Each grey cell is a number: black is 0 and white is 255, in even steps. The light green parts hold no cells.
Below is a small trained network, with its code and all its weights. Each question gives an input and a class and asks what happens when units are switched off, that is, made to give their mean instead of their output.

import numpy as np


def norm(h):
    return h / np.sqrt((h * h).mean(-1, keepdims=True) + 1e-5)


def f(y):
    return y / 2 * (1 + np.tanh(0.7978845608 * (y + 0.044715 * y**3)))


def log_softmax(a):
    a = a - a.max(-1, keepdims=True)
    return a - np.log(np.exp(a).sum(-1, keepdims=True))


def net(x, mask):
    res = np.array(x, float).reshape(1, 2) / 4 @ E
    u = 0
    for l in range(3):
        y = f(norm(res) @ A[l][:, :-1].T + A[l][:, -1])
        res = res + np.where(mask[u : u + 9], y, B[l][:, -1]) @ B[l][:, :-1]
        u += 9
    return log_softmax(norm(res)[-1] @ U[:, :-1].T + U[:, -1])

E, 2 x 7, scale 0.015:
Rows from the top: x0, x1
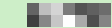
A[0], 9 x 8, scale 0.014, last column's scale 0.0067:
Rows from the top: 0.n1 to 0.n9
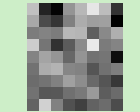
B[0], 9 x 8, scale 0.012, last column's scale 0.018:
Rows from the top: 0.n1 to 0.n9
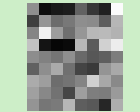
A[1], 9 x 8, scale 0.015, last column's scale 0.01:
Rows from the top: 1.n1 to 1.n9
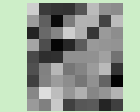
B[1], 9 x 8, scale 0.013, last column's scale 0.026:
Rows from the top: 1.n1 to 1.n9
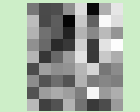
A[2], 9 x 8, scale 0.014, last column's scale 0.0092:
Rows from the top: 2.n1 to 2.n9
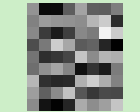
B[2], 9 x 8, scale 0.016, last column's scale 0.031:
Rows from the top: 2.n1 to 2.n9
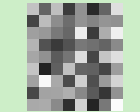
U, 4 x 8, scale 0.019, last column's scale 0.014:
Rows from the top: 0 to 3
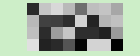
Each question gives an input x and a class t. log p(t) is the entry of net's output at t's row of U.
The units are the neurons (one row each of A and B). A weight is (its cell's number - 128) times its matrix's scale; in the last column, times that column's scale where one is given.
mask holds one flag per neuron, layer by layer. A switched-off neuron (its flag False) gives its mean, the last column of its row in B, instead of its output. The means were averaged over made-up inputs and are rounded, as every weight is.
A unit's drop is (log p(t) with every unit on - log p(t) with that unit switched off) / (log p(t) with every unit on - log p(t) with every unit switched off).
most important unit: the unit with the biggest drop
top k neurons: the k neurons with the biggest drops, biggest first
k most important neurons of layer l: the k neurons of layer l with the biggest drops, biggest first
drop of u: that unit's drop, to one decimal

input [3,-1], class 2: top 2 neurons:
[0.n4, 1.n4]
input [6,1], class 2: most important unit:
1.n4
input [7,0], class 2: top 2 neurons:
[1.n4, 1.n2]
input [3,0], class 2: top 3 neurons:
[0.n4, 1.n4, 1.n2]
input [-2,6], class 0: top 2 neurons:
[0.n1, 0.n4]
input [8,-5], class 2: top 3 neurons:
[0.n4, 0.n1, 1.n4]
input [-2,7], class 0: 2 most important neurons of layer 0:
[0.n1, 0.n4]
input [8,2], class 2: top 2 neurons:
[1.n4, 1.n2]
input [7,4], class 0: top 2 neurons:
[0.n1, 1.n8]
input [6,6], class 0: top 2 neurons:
[0.n1, 1.n4]
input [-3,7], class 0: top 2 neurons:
[0.n1, 0.n4]
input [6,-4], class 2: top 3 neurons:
[0.n4, 0.n1, 1.n4]
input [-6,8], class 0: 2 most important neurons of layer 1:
[1.n4, 1.n2]
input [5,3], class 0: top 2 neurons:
[0.n1, 1.n8]
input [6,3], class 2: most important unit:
0.n6
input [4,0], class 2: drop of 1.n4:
0.5
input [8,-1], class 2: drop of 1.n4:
0.1
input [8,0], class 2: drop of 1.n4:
0.2
